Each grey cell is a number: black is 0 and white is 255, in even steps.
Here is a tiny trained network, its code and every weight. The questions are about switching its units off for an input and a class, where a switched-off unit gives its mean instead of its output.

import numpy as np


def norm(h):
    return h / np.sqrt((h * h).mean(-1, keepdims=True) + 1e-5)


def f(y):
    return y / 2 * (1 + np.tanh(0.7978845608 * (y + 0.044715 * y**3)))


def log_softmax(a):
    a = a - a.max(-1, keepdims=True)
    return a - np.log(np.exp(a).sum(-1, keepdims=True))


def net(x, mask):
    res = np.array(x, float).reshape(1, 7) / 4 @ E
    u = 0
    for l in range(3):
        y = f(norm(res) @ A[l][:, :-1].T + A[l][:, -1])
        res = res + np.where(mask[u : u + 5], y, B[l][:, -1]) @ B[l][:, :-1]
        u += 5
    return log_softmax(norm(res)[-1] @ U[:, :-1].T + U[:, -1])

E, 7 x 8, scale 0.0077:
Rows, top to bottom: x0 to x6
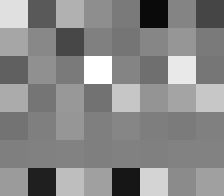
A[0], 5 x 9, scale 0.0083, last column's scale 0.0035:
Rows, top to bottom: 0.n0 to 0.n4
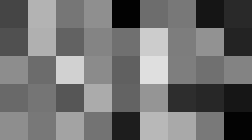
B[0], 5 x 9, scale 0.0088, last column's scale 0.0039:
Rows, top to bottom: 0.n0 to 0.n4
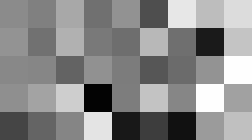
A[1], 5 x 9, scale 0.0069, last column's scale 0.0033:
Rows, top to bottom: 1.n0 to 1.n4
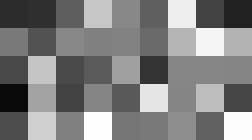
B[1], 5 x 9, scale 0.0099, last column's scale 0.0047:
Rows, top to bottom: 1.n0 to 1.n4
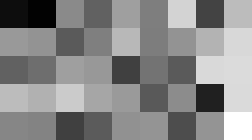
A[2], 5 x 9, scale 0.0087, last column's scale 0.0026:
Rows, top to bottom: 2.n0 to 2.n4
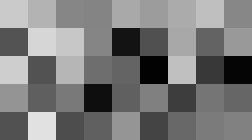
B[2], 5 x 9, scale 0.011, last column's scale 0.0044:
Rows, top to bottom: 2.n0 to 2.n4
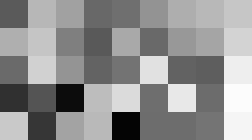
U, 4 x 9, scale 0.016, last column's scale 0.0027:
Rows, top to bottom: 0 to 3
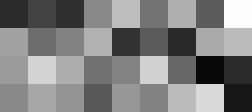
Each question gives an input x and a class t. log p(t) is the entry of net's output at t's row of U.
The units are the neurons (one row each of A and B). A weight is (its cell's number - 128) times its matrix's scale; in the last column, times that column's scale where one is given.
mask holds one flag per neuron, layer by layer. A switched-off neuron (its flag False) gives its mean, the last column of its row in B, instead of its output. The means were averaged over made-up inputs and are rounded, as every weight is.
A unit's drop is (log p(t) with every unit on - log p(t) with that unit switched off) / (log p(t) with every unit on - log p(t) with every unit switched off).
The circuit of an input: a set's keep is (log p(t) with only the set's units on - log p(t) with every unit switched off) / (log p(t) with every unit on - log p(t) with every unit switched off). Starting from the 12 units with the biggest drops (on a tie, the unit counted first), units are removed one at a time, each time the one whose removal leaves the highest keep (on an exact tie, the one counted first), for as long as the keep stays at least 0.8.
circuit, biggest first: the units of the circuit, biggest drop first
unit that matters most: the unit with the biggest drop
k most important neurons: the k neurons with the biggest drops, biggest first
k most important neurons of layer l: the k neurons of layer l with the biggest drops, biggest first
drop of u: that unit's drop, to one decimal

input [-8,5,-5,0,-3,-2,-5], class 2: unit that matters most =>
1.n3
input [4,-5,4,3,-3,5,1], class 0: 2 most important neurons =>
[1.n0 1.n3]
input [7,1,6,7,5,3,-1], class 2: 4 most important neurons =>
[2.n2 2.n3 0.n0 0.n3]
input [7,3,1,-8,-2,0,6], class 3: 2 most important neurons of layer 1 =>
[1.n3 1.n1]
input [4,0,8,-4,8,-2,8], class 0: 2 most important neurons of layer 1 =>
[1.n0 1.n2]
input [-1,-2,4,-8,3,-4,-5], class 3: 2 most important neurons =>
[0.n0 0.n3]
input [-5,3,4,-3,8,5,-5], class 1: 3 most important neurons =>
[2.n4 1.n4 2.n3]
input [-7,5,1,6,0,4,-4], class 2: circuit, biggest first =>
[0.n1 1.n3]
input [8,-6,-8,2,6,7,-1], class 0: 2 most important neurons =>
[2.n3 1.n3]
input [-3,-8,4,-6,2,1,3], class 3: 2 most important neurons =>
[0.n3 0.n0]
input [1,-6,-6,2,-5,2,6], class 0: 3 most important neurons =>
[2.n3 1.n2 2.n4]
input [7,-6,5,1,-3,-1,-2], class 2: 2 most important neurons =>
[2.n2 2.n3]
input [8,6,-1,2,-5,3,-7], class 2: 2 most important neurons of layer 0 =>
[0.n4 0.n2]
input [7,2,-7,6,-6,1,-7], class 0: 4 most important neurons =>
[2.n3 1.n3 0.n0 1.n1]
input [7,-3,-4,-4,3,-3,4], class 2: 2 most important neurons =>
[2.n2 1.n4]
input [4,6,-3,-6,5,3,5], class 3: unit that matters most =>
0.n0
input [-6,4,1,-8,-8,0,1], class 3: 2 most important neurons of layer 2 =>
[2.n1 2.n0]
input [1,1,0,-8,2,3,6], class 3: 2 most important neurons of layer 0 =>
[0.n0 0.n3]
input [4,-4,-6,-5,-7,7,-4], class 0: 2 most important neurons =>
[2.n3 1.n3]
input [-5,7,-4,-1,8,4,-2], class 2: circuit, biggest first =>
[1.n3]
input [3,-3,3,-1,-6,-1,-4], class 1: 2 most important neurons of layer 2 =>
[2.n3 2.n4]
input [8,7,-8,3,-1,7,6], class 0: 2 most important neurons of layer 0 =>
[0.n0 0.n1]
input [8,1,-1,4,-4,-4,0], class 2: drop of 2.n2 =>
0.1
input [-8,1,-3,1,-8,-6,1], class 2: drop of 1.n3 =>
0.3
